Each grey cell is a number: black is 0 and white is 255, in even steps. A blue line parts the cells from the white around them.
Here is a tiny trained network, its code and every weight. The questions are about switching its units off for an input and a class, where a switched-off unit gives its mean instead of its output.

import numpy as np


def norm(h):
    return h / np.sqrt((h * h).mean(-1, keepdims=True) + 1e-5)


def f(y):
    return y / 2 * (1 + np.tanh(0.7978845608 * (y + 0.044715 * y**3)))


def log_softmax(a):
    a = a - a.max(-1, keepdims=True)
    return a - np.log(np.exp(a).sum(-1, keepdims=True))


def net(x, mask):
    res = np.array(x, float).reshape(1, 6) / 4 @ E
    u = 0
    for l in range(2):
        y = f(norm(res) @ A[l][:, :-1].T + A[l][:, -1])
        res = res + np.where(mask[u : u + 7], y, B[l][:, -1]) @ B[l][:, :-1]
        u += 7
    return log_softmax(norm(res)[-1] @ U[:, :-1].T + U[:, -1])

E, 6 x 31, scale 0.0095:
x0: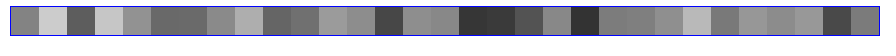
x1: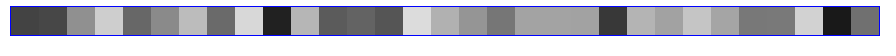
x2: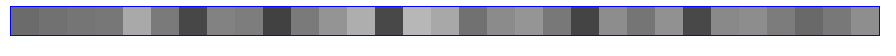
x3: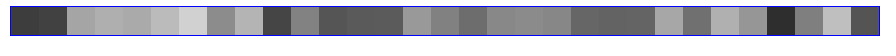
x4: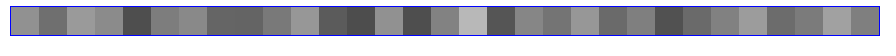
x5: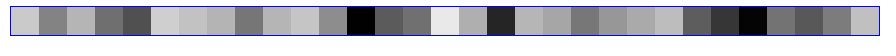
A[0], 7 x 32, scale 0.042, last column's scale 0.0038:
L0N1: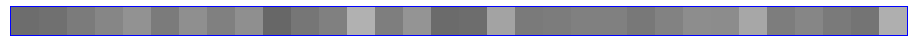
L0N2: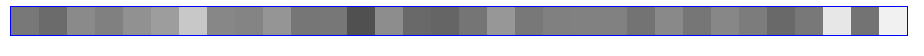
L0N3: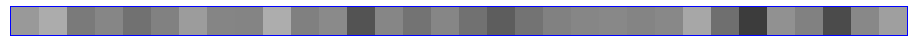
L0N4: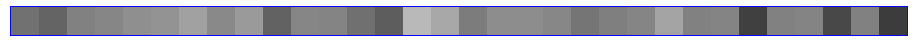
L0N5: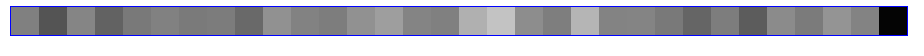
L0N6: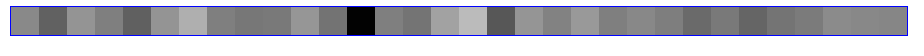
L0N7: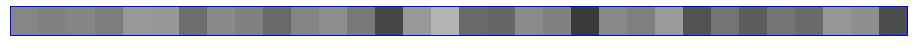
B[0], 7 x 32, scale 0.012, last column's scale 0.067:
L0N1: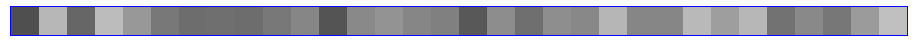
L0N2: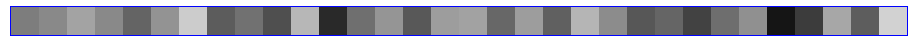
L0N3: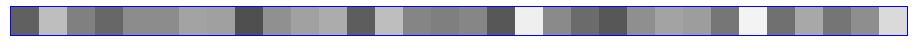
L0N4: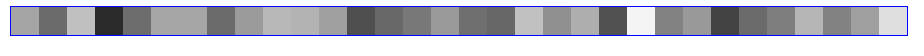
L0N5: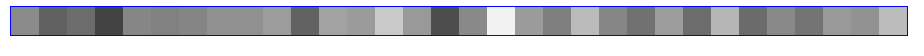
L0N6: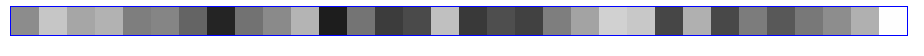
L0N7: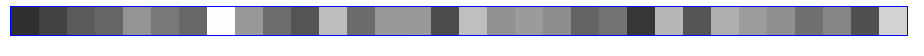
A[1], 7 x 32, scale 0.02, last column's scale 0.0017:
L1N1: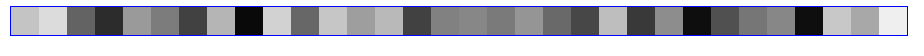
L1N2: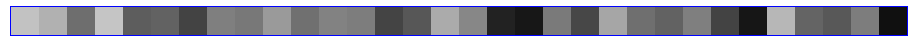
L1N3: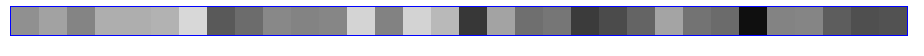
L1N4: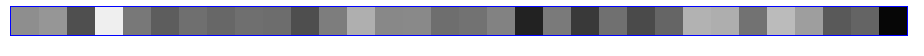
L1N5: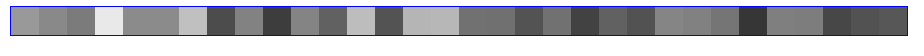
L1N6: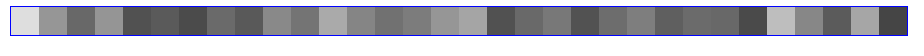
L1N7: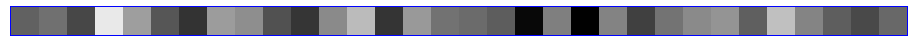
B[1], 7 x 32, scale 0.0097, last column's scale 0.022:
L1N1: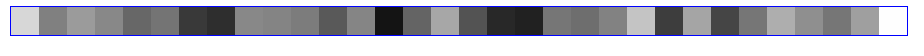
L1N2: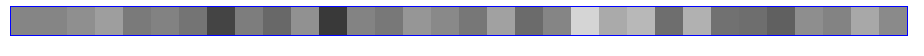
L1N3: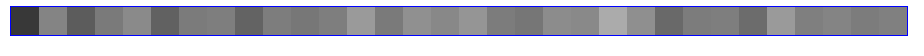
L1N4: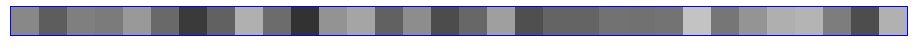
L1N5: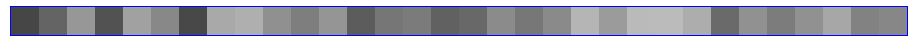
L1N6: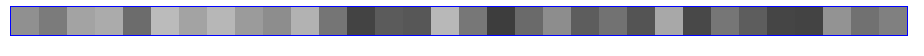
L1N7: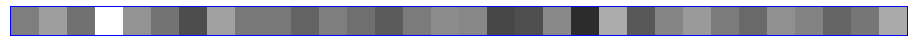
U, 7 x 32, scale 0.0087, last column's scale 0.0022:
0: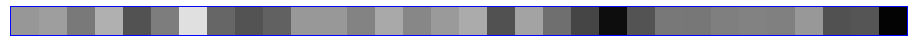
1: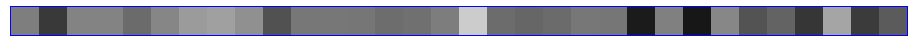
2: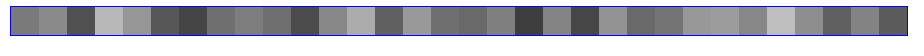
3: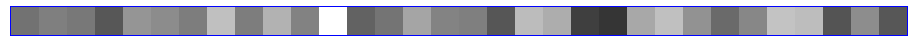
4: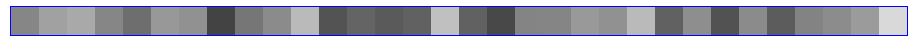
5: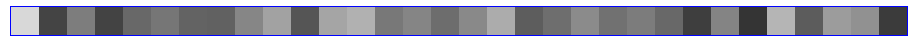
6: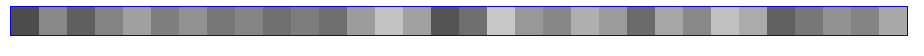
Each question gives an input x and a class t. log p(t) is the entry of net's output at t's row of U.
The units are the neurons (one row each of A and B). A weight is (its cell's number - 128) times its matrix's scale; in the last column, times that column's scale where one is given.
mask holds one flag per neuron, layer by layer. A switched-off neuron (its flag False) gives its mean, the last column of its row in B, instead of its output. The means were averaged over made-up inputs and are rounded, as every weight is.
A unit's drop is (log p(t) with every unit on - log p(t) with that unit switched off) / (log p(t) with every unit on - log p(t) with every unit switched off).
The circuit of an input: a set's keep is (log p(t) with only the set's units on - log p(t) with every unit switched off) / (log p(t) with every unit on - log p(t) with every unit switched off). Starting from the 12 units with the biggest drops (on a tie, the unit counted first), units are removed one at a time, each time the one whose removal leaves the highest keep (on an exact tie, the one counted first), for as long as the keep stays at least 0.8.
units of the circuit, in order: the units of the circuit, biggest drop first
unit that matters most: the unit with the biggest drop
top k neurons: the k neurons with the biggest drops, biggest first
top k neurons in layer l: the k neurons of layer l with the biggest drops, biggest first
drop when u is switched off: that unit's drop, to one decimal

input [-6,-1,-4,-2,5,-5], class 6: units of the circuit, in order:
L0N5
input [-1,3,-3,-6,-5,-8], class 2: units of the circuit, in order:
L0N4; L0N2
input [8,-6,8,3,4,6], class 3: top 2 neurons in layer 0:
L0N7; L0N2
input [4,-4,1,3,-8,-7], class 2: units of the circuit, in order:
L0N4; L0N2
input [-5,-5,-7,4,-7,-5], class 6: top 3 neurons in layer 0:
L0N6; L0N1; L0N5
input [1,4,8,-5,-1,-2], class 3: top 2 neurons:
L0N6; L0N2
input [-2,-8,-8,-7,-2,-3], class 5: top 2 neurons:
L0N6; L0N5
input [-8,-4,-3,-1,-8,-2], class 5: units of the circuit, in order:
L0N5; L0N3
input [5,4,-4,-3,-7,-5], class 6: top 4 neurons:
L0N6; L0N1; L1N1; L0N4
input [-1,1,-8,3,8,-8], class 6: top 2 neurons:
L0N6; L0N4
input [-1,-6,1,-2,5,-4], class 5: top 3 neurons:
L0N6; L0N3; L0N5
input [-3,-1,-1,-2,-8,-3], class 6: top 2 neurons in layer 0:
L0N1; L0N5
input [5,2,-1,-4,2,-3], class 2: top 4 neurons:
L0N4; L0N2; L0N6; L0N5
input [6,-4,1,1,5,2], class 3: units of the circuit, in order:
L0N7
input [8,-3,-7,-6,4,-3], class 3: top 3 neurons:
L0N6; L0N2; L0N3
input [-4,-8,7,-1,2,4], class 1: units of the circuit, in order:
L0N7; L0N4
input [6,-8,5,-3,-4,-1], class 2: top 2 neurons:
L0N4; L0N3
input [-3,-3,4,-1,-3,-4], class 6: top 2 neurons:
L0N1; L0N5
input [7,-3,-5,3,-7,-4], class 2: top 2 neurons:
L0N4; L0N2
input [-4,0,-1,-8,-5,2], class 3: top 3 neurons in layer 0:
L0N6; L0N3; L0N2
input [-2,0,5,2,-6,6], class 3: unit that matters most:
L0N7
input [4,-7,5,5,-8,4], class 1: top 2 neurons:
L0N7; L0N3
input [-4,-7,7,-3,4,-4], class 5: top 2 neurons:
L0N6; L0N5
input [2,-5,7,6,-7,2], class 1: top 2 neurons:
L0N7; L0N3
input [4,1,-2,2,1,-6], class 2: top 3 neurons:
L0N4; L0N2; L0N3
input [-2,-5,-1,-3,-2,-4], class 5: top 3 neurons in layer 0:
L0N6; L0N5; L0N3
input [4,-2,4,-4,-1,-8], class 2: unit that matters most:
L0N4
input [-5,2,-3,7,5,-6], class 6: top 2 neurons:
L0N6; L0N4
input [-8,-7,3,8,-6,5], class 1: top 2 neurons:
L0N7; L0N2
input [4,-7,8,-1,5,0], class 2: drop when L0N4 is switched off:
0.6
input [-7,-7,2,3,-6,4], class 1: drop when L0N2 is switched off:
0.2
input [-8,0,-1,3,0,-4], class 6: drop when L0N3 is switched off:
0.0
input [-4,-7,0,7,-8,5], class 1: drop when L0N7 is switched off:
0.1
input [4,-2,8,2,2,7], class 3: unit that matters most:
L0N7
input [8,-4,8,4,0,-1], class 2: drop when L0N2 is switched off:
0.2
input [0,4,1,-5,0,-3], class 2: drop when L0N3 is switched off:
0.3
